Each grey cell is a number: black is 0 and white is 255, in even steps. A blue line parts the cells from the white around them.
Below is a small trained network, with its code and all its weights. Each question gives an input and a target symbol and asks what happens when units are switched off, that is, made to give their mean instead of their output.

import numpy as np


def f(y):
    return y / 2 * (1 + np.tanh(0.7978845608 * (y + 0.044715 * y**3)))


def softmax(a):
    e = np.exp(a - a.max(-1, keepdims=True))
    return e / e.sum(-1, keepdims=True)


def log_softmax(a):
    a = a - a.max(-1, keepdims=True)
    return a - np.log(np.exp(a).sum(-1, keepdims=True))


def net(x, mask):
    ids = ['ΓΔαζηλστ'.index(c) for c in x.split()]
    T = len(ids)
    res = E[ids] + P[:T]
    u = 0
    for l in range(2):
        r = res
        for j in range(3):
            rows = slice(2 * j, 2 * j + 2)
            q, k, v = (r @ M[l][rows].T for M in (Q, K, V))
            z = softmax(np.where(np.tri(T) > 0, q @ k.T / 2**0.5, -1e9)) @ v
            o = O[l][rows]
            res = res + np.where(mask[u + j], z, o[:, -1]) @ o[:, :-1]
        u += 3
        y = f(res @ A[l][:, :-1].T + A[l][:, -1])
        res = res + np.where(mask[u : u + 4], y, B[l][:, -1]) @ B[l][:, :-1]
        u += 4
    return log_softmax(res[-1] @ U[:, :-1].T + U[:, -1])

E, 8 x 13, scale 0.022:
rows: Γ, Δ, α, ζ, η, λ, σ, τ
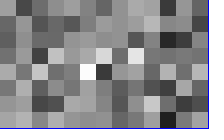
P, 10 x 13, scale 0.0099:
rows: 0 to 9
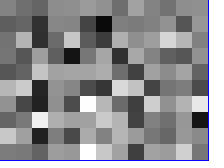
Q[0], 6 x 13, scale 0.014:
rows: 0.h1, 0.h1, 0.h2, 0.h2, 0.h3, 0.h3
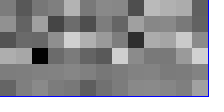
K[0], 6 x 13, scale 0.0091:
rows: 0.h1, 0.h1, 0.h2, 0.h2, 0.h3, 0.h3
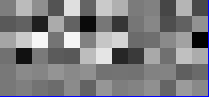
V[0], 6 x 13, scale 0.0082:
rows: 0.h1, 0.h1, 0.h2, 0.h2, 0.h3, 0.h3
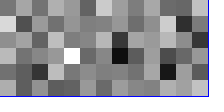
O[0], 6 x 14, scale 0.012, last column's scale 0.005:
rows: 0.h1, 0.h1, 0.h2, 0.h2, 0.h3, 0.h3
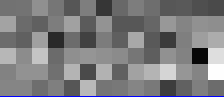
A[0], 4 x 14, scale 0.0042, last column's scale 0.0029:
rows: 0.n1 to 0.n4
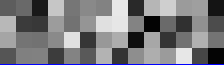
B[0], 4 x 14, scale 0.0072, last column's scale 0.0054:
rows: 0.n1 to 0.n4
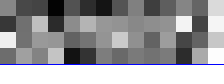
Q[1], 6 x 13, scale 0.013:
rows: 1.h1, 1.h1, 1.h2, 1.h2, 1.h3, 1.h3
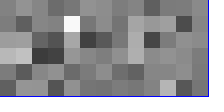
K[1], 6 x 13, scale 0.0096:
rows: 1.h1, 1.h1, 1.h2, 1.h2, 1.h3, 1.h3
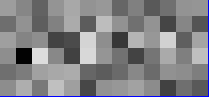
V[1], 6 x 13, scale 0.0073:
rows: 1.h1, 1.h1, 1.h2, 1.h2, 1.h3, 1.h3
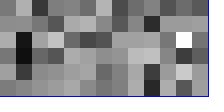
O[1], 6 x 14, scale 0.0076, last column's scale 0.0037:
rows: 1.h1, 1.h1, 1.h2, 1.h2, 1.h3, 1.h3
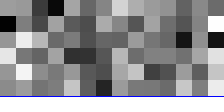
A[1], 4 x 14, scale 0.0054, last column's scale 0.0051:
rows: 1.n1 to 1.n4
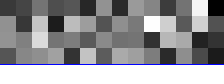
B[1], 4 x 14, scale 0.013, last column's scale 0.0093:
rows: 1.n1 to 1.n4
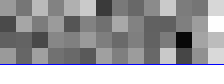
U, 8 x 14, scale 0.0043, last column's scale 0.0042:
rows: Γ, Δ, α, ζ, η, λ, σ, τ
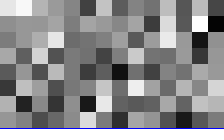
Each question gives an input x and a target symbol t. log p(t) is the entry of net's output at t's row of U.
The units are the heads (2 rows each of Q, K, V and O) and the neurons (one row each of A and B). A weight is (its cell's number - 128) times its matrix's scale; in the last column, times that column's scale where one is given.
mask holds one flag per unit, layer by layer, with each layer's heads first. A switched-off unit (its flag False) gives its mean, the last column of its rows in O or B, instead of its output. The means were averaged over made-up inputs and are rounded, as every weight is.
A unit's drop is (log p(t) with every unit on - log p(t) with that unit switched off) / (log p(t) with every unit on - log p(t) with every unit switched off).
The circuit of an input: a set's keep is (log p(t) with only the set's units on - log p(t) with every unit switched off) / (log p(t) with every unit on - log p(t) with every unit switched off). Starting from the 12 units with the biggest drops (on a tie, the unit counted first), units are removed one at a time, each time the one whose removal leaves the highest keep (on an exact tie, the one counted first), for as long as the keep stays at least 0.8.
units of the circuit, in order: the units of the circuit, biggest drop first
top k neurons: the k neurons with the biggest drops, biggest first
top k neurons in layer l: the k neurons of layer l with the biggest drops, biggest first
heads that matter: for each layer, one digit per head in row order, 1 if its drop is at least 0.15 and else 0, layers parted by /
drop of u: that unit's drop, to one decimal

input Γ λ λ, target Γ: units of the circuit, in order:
1.h2
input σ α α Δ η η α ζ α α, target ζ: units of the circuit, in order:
0.h2, 1.n1
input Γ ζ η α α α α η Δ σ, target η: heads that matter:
111 / 101
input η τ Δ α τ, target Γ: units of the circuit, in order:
1.h3, 0.h1
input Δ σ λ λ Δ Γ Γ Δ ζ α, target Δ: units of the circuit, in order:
0.h2, 1.n1
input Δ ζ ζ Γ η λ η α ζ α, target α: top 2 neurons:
0.n2, 1.n3
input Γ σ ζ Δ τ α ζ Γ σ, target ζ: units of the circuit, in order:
0.h2, 1.n1
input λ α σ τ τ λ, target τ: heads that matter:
110 / 000
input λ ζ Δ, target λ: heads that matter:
000 / 010
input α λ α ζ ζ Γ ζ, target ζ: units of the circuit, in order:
0.h2, 0.h1, 1.n1
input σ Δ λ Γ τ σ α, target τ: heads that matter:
110 / 010
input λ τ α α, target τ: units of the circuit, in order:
0.h2, 1.n3
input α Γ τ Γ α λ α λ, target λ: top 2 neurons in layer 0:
0.n1, 0.n3
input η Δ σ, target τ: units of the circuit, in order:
0.h3
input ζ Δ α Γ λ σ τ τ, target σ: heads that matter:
010 / 011
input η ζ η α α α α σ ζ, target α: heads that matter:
011 / 100
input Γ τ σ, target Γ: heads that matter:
000 / 010
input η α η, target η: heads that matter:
111 / 100
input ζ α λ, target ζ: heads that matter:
110 / 000
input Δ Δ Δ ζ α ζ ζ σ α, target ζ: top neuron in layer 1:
1.n1
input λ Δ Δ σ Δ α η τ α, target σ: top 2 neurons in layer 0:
0.n1, 0.n4
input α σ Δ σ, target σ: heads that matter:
010 / 010
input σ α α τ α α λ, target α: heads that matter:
110 / 000
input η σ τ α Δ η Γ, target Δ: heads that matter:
011 / 100
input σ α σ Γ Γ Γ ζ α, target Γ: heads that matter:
001 / 010
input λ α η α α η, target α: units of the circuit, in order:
0.h3, 0.h2, 1.h1
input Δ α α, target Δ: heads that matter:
010 / 001
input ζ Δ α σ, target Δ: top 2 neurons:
1.n1, 1.n2
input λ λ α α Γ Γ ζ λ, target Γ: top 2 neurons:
0.n1, 0.n4
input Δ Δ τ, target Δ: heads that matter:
010 / 001
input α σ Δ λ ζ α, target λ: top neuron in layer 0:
0.n4
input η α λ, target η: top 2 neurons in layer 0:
0.n1, 0.n2
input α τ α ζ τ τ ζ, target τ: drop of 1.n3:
0.7
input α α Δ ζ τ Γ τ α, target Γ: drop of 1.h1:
0.1
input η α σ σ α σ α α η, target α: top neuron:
1.n3
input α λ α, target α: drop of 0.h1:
0.2
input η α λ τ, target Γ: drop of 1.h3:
0.4
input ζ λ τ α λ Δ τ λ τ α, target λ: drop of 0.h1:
0.4
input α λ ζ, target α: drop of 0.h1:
0.2
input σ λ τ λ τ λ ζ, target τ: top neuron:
1.n3
